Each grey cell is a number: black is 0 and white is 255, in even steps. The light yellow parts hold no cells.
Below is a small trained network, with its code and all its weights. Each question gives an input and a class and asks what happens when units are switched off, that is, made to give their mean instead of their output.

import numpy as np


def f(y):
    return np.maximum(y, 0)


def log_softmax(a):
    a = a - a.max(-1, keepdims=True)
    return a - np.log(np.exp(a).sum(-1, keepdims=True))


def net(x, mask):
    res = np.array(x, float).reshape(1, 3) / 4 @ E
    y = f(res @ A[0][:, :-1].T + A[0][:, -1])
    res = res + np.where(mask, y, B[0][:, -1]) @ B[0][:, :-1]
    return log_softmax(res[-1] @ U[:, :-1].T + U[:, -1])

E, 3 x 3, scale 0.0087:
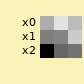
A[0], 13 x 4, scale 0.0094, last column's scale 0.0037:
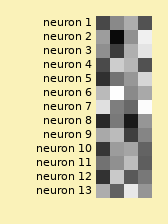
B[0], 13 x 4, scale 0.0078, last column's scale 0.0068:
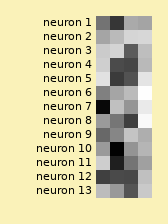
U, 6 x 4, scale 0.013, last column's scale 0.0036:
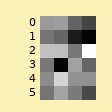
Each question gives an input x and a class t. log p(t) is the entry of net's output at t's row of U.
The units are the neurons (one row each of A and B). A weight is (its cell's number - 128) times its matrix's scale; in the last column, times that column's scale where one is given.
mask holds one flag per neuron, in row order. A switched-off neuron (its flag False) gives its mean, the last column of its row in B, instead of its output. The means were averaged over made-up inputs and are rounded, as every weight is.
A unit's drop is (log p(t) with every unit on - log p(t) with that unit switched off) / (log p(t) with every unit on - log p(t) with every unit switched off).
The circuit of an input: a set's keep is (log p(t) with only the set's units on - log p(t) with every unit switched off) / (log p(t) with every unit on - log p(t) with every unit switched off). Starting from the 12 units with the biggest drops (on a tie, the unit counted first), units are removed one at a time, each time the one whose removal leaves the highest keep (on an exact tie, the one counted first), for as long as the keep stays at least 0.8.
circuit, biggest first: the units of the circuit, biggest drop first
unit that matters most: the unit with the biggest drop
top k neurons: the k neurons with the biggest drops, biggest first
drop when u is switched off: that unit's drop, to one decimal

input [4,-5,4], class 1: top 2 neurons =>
[neuron 2; neuron 12]
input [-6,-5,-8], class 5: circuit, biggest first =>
[neuron 7; neuron 5]
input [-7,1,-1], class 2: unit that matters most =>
neuron 2
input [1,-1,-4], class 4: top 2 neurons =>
[neuron 7; neuron 5]
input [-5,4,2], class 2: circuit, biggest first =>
[neuron 3; neuron 2]
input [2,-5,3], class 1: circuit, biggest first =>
[neuron 2; neuron 6]
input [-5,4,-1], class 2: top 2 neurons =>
[neuron 3; neuron 2]
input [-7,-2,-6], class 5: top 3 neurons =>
[neuron 7; neuron 5; neuron 13]
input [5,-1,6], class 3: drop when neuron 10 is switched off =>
0.1
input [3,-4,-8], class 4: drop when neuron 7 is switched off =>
0.3
